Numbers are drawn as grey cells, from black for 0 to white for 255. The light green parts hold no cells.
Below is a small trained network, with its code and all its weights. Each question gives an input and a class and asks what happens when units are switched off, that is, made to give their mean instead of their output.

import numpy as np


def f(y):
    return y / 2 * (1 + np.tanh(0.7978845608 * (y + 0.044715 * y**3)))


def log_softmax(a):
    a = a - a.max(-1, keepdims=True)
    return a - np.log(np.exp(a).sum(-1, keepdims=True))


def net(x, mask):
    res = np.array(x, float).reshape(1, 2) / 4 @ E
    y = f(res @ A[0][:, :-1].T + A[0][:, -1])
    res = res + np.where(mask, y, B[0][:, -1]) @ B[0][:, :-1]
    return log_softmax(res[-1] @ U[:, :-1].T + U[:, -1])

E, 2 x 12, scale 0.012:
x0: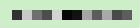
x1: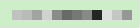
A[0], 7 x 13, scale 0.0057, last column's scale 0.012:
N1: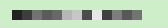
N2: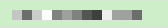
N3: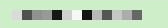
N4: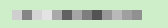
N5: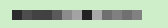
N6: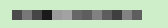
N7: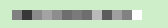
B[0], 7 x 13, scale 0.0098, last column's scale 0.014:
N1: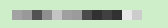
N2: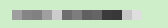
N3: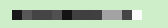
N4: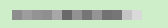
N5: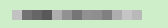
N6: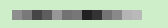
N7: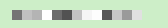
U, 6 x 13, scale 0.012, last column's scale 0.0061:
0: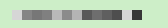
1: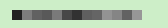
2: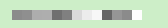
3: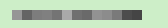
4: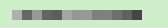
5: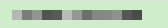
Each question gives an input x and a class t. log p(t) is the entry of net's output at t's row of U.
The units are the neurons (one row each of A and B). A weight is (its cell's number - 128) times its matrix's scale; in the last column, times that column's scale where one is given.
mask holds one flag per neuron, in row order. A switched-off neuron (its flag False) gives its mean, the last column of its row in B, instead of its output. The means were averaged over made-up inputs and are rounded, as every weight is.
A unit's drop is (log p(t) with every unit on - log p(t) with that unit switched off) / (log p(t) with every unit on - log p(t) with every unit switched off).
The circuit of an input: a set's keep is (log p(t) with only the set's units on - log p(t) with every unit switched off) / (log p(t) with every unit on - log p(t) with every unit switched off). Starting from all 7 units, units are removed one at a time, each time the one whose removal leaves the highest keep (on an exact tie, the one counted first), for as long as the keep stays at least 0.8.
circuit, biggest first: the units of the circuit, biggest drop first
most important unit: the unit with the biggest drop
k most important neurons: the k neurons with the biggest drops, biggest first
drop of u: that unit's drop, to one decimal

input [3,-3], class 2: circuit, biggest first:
N3; N2
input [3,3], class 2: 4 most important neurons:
N3; N1; N6; N2
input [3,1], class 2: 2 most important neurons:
N3; N6
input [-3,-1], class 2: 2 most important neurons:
N7; N6
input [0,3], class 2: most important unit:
N1
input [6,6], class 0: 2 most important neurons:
N3; N7
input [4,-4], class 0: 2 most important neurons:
N3; N6
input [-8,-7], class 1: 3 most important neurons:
N3; N2; N4
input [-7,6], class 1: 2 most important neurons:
N3; N1
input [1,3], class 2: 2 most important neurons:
N3; N1
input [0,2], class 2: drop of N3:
0.2
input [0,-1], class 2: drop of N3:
0.1
